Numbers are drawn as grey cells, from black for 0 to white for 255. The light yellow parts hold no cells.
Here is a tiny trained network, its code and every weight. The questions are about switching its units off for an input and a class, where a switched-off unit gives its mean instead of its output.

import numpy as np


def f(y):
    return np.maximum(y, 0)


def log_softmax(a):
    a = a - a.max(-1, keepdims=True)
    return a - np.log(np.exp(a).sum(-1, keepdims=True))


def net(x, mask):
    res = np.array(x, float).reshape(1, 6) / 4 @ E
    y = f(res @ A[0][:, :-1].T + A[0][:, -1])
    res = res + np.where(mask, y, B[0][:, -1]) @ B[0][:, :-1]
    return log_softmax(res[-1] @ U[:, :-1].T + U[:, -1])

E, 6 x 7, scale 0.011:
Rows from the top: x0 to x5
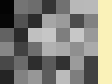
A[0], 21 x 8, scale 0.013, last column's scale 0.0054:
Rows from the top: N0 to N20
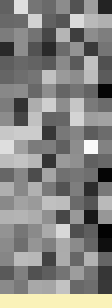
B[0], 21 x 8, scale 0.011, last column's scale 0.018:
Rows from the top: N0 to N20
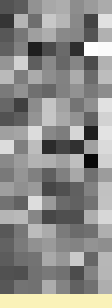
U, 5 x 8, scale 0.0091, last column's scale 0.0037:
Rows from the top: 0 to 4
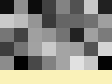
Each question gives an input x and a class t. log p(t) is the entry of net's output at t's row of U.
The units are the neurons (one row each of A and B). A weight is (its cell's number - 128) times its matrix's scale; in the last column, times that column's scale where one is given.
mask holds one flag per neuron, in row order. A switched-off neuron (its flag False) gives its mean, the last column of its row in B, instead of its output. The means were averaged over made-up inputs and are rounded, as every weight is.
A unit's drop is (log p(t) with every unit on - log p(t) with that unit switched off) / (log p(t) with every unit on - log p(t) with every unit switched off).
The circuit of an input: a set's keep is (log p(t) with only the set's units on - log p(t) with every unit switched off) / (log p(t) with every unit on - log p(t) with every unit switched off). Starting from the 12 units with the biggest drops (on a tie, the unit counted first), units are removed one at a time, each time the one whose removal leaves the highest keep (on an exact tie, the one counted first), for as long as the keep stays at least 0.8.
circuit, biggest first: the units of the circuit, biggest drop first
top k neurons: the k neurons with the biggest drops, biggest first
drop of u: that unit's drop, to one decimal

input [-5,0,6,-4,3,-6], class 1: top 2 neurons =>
(N15, N3)
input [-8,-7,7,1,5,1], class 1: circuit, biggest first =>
(N15)
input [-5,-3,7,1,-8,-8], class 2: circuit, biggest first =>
(N10, N7)
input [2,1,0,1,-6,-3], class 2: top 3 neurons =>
(N10, N9, N11)
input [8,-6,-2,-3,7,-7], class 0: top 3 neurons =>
(N3, N1, N19)
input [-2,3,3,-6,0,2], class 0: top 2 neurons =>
(N9, N10)
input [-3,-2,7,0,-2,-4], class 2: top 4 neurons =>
(N10, N11, N9, N18)
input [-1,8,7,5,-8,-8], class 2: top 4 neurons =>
(N10, N9, N11, N18)
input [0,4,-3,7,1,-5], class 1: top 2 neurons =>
(N3, N7)
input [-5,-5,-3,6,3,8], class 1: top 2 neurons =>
(N15, N1)
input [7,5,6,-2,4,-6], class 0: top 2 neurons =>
(N3, N9)
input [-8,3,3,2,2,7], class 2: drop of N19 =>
-0.1
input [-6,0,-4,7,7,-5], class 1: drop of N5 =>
0.0
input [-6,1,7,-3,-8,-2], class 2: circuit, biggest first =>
(N10)
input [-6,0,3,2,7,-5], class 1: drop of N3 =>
0.1
